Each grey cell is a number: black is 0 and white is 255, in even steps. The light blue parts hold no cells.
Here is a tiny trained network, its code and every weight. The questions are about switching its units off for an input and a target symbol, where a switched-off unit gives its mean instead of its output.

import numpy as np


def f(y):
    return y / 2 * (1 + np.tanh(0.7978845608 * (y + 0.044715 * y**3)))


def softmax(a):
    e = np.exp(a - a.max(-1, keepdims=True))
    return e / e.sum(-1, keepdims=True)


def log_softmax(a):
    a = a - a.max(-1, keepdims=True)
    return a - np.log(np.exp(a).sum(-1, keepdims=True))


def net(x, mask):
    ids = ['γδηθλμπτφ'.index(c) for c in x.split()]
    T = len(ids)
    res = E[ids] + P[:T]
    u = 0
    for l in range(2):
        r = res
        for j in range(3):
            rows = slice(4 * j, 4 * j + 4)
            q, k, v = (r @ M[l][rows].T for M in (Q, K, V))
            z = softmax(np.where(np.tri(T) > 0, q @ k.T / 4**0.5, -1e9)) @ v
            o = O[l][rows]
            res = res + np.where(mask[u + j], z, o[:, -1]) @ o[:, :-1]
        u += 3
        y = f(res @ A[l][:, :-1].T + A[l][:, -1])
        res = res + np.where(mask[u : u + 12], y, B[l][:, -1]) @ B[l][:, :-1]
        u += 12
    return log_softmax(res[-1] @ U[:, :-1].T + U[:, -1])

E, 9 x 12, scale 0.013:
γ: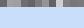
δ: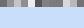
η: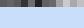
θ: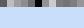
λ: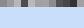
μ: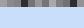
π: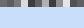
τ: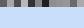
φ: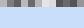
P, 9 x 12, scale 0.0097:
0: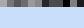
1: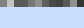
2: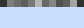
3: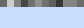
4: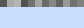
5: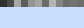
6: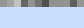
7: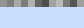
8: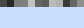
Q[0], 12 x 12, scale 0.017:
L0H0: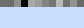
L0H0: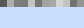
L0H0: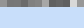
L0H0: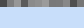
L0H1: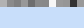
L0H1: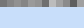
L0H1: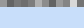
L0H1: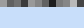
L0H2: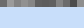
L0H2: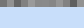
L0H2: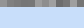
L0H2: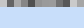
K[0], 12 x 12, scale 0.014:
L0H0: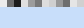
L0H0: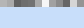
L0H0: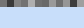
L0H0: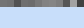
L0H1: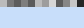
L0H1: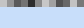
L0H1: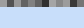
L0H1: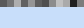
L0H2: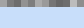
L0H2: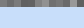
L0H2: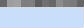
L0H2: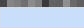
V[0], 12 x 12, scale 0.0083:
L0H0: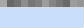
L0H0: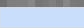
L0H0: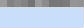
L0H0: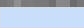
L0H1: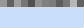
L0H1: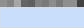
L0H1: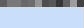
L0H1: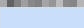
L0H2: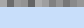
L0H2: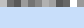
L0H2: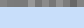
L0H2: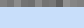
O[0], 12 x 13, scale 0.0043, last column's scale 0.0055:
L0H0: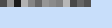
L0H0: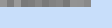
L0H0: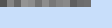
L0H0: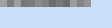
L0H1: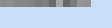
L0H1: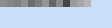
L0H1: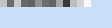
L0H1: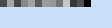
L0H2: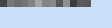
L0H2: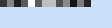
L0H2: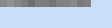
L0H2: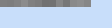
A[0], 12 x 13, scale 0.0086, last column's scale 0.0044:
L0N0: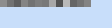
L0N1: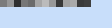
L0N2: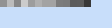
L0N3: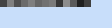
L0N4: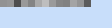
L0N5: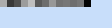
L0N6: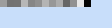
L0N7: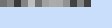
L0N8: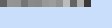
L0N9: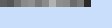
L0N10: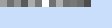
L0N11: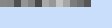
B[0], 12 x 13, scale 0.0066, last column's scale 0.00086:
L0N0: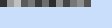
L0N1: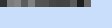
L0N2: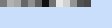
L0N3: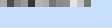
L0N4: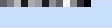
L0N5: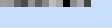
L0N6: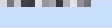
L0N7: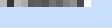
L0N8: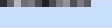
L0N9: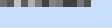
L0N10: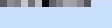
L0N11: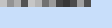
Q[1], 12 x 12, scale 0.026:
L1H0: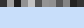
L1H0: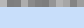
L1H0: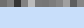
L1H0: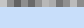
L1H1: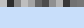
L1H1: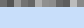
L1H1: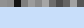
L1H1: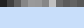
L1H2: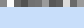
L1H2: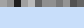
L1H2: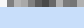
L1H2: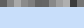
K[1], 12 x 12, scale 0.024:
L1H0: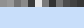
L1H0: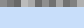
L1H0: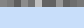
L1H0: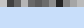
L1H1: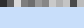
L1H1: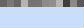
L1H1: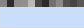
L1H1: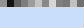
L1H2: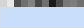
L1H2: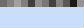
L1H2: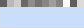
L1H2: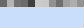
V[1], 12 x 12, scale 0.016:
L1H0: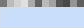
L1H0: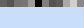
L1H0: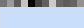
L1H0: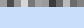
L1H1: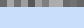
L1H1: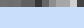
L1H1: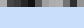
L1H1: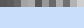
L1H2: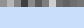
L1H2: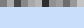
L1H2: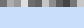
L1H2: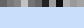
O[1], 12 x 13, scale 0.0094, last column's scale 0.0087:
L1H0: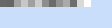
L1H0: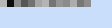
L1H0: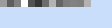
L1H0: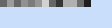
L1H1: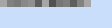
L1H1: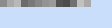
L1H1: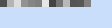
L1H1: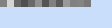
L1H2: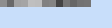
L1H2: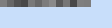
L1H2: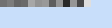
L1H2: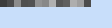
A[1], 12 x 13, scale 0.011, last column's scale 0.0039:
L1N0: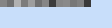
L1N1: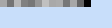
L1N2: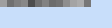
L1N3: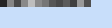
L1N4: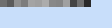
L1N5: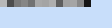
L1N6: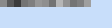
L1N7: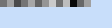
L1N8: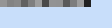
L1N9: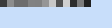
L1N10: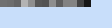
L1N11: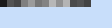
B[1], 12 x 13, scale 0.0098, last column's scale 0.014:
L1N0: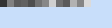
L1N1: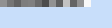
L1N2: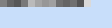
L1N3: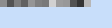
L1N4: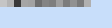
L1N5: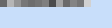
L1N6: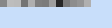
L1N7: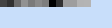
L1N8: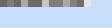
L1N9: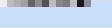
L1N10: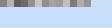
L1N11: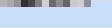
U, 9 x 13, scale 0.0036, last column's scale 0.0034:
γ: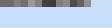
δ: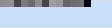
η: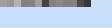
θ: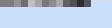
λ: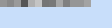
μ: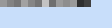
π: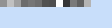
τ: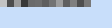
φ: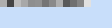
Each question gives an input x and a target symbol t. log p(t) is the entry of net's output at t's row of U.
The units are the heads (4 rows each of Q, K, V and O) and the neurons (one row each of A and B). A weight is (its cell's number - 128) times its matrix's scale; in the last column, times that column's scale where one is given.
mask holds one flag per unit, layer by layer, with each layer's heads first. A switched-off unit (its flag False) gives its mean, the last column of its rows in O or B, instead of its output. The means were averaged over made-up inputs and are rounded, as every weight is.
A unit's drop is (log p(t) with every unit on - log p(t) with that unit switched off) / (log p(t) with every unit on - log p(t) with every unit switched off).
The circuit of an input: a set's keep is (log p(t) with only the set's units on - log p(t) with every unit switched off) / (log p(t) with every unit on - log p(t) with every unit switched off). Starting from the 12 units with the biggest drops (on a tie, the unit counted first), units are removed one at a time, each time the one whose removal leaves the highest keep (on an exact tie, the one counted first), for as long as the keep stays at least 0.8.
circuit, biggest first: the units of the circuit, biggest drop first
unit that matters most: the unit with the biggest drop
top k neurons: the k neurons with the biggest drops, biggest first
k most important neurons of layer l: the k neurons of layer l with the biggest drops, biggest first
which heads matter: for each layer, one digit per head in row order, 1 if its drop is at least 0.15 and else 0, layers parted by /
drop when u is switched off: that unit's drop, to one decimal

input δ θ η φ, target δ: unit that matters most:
L0H1
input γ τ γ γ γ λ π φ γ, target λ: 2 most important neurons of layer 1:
(L1N11, L1N10)
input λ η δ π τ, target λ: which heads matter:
000 / 100
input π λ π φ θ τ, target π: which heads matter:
011 / 101
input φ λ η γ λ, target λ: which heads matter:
111 / 010
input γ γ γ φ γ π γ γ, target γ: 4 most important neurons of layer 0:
(L0N7, L0N1, L0N11, L0N0)
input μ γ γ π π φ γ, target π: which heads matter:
010 / 101
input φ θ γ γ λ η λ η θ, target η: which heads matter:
001 / 011
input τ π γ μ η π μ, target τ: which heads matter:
000 / 100
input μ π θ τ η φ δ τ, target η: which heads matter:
010 / 011
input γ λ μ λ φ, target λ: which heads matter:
010 / 010
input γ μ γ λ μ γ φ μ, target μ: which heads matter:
010 / 010
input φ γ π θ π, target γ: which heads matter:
001 / 101
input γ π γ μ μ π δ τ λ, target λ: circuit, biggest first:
(L1H0)
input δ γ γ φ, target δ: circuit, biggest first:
(L0H1, L1H1)
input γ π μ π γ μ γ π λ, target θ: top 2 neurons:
(L1N3, L0N6)
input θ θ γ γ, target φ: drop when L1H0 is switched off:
0.8
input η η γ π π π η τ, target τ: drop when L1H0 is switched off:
1.0
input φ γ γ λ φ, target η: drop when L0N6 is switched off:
0.2
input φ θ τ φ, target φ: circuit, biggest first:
(L1H0)
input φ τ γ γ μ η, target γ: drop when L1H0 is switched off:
0.2
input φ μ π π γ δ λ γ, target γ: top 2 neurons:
(L1N7, L0N7)
